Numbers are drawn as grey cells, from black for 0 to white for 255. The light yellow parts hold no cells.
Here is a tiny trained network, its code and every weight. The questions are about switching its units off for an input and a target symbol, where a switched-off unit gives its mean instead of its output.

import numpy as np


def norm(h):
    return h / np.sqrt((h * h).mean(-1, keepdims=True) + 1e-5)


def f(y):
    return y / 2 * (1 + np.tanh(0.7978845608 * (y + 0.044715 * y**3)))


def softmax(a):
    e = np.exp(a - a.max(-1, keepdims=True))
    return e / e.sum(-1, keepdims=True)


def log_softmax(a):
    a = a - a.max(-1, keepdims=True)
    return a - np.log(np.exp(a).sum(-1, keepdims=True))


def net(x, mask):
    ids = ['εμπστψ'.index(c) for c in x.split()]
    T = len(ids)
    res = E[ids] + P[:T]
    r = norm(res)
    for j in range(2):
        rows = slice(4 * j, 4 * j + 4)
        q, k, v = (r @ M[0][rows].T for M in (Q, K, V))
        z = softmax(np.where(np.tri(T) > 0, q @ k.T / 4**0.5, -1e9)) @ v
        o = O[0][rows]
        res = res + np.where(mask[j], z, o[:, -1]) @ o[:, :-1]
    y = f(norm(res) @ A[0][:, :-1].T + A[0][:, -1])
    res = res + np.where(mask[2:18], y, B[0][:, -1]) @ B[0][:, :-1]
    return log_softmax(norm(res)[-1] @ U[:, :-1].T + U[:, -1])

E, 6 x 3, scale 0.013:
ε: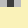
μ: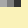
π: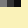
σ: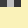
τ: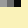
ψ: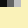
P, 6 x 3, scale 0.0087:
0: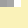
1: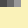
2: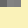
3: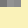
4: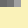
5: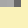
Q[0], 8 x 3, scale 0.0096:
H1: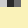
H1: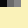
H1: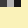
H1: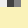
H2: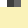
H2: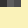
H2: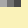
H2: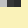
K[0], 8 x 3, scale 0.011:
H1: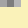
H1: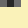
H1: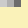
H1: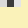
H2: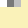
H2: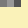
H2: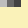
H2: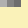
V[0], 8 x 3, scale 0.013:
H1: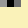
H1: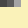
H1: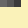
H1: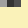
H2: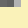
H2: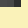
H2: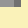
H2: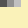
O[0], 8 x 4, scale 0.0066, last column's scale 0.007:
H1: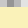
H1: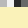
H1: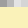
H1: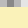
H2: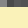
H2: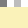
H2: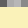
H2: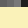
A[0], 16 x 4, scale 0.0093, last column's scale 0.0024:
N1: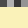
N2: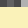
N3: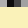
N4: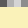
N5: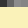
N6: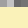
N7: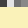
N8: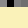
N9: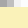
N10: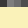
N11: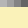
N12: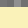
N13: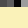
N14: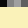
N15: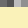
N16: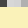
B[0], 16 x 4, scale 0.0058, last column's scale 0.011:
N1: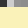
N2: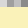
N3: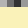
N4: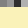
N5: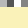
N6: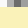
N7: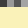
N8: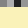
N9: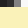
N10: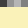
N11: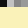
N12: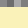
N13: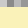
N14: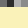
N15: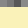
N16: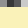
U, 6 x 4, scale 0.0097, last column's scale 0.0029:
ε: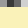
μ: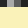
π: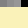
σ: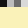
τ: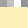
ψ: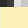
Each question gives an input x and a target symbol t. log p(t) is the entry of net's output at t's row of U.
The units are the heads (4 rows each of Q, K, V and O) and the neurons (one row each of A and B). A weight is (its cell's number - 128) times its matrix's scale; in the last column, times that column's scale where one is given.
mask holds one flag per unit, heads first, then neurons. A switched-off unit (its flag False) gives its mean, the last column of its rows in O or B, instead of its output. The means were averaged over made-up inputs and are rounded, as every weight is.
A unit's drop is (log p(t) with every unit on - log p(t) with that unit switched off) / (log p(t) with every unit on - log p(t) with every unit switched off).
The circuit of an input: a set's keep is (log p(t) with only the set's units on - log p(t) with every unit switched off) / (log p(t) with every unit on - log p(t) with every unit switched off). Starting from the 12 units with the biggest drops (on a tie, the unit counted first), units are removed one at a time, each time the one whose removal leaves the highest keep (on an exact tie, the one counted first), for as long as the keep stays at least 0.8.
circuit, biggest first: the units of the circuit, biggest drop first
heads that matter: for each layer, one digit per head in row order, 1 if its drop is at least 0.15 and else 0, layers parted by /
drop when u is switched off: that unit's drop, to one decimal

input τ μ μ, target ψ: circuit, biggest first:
H1
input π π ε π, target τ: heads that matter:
10
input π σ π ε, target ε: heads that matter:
01
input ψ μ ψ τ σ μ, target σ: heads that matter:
10
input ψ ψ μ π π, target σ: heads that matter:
00
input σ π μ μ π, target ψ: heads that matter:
10
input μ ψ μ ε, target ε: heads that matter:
01
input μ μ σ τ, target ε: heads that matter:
11
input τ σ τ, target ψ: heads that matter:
10
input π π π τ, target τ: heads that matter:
10
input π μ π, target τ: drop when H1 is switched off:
0.8
